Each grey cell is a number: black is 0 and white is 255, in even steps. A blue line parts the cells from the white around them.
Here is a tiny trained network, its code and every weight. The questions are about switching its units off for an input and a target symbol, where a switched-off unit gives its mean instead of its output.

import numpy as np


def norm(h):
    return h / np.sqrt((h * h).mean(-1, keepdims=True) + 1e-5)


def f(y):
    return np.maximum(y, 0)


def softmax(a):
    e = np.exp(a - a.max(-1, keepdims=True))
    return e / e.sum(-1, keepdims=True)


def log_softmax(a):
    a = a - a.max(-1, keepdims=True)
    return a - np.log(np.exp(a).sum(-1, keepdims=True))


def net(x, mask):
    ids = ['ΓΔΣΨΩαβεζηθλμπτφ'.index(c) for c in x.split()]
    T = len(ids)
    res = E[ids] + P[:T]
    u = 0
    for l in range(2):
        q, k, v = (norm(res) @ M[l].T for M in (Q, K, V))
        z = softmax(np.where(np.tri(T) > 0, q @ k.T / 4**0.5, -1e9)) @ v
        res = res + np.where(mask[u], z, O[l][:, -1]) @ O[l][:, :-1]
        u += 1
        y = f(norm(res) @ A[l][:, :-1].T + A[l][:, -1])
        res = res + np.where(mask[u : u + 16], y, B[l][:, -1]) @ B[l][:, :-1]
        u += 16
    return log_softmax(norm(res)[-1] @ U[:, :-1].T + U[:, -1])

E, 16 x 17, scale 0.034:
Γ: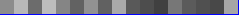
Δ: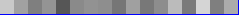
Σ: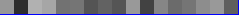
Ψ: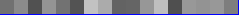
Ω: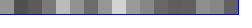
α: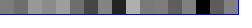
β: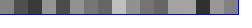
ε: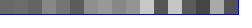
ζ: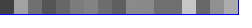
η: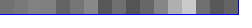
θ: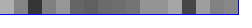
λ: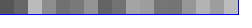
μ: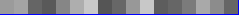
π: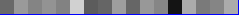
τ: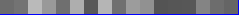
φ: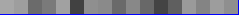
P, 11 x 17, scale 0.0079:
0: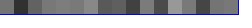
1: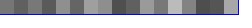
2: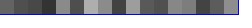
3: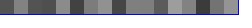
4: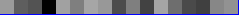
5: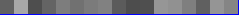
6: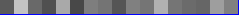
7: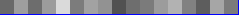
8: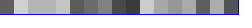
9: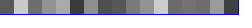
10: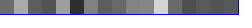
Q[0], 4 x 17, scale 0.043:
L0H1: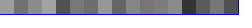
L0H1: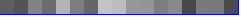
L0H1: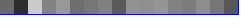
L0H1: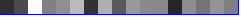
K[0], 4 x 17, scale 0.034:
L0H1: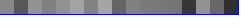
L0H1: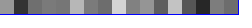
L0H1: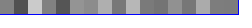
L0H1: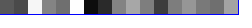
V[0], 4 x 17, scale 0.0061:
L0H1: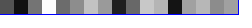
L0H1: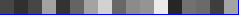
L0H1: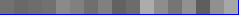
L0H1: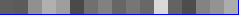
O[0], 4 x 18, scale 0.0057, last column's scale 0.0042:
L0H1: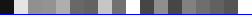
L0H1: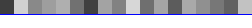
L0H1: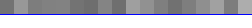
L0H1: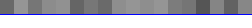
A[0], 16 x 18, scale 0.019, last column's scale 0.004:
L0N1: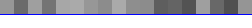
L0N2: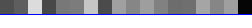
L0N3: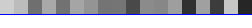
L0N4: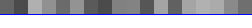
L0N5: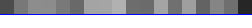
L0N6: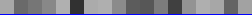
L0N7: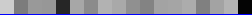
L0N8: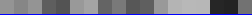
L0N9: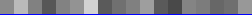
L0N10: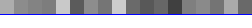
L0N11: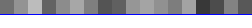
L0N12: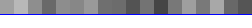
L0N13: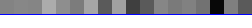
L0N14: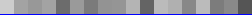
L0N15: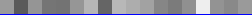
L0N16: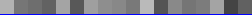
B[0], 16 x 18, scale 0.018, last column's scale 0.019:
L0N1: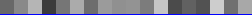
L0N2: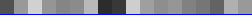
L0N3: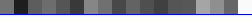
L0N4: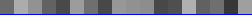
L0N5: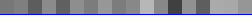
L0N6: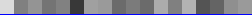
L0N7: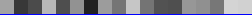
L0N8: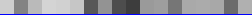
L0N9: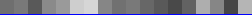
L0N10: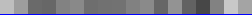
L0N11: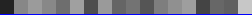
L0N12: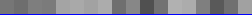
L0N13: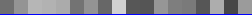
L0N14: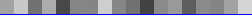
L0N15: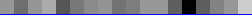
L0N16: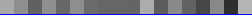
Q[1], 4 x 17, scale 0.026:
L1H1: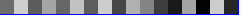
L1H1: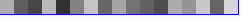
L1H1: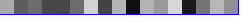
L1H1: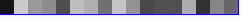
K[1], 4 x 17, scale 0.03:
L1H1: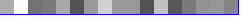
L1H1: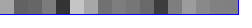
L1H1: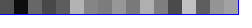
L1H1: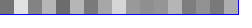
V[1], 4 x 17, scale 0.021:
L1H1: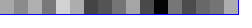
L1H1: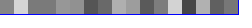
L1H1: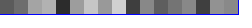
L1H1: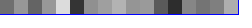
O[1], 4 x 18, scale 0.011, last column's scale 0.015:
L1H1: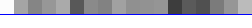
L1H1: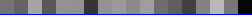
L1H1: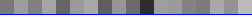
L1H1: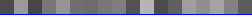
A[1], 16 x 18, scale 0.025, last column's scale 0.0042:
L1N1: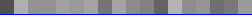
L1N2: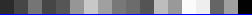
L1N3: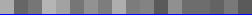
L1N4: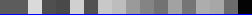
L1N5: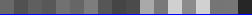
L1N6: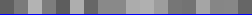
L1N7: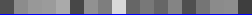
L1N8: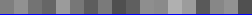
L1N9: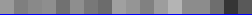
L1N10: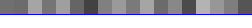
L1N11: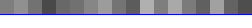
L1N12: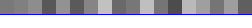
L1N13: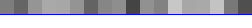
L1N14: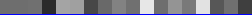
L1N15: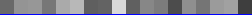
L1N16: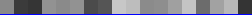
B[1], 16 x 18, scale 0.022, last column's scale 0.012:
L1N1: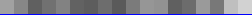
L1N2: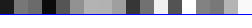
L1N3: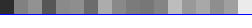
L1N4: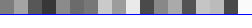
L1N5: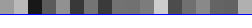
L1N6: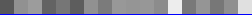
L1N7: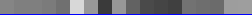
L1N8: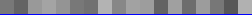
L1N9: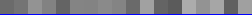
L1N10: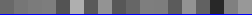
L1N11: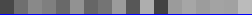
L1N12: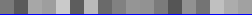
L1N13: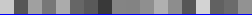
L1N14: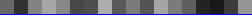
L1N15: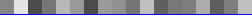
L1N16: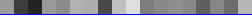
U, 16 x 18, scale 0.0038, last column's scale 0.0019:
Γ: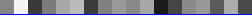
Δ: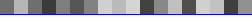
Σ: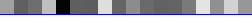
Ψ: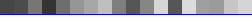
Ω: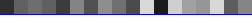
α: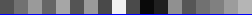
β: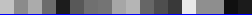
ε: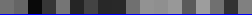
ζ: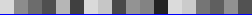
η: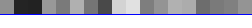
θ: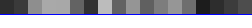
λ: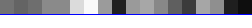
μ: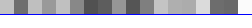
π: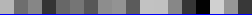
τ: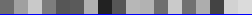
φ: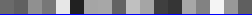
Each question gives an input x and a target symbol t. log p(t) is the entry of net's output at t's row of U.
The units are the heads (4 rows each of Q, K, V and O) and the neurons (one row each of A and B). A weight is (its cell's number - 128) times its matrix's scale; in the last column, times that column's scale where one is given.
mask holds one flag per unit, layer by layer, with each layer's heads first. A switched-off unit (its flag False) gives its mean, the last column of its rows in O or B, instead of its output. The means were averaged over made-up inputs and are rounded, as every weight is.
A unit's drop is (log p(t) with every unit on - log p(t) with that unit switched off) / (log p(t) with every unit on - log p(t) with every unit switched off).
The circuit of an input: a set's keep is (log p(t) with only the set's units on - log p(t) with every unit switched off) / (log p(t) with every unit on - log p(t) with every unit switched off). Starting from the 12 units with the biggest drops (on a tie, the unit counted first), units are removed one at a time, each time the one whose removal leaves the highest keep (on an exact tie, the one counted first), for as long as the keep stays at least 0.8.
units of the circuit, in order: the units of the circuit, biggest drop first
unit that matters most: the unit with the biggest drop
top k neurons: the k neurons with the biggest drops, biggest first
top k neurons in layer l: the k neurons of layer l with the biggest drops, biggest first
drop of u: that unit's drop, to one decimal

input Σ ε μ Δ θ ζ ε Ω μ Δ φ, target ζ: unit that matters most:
L0N6
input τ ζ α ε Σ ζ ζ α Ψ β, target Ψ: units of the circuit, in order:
(L1H1, L1N2, L0N16)
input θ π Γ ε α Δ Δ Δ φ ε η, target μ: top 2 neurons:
(L0N8, L1N13)
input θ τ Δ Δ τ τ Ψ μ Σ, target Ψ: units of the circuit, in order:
(L1H1, L1N2, L0N6)
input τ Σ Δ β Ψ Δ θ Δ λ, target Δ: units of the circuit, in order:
(L0H1, L1H1, L1N4, L0N3)
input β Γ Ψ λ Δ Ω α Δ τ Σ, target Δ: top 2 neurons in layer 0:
(L0N3, L0N14)
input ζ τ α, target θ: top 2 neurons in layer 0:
(L0N14, L0N3)
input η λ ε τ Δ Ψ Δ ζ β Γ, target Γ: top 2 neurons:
(L1N15, L0N3)
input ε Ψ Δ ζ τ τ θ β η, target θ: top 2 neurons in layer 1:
(L1N14, L1N10)
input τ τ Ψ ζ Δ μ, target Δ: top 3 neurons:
(L1N4, L0N14, L0N3)
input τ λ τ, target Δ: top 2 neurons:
(L1N4, L0N3)
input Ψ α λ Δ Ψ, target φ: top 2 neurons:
(L1N12, L0N6)
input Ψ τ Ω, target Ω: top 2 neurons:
(L1N11, L0N1)
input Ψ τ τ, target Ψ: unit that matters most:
L1H1
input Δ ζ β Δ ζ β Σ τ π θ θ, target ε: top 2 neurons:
(L1N5, L0N3)
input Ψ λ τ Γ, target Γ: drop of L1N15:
0.2
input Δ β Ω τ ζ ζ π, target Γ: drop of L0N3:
0.1
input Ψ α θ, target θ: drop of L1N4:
0.0
